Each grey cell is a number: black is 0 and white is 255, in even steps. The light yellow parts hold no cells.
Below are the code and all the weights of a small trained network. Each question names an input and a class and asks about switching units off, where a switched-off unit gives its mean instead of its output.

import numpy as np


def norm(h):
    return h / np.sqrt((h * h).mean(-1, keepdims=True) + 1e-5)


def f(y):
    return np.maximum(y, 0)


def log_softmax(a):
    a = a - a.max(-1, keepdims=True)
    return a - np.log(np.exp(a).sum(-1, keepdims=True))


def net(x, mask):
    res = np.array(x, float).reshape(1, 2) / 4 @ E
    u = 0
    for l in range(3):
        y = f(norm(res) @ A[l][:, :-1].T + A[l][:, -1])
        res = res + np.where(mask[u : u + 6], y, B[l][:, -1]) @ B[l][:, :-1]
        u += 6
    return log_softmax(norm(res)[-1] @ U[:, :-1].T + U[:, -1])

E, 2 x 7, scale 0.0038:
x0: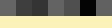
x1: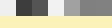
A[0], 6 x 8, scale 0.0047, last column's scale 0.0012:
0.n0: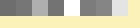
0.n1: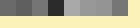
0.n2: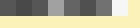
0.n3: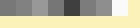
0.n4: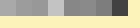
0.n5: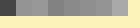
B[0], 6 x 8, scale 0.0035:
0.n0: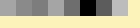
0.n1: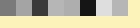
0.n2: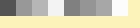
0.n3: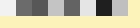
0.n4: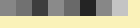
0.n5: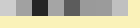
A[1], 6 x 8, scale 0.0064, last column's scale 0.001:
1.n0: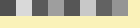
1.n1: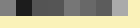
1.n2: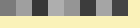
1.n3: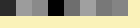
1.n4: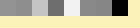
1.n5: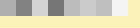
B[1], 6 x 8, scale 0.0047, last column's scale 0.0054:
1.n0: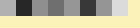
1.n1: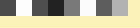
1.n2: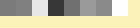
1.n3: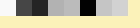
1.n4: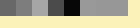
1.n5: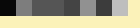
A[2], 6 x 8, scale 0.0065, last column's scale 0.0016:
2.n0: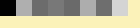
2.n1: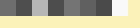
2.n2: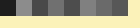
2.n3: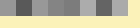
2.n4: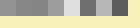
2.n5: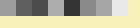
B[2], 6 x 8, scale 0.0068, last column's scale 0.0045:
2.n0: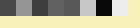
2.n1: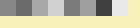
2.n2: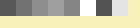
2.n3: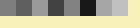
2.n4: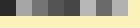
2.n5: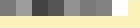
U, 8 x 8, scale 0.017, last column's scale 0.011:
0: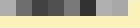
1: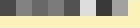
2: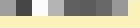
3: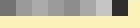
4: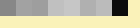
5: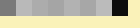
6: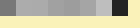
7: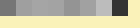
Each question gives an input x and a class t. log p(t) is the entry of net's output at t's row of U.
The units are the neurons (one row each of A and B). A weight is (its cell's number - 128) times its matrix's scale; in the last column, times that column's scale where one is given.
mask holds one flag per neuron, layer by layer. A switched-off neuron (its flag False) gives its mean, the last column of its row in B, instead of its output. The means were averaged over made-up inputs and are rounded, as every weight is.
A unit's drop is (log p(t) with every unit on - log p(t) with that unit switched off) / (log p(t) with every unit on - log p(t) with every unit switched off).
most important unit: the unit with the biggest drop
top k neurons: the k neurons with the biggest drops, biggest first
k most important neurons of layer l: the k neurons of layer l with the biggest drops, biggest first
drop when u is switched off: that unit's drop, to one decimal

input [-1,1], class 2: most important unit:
1.n5
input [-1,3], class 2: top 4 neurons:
[1.n3; 1.n2; 0.n3; 0.n5]
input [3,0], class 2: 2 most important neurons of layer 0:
[0.n2; 0.n4]
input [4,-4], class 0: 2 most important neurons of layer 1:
[1.n3; 1.n5]
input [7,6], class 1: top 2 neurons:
[1.n3; 1.n1]
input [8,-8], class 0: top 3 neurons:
[1.n3; 1.n5; 2.n0]
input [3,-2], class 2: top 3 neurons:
[0.n2; 1.n5; 0.n4]
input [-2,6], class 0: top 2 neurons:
[2.n0; 2.n2]
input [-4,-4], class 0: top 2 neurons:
[0.n2; 1.n0]
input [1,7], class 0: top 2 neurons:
[2.n0; 2.n2]
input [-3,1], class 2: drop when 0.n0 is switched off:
0.9
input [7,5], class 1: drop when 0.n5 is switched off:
0.0
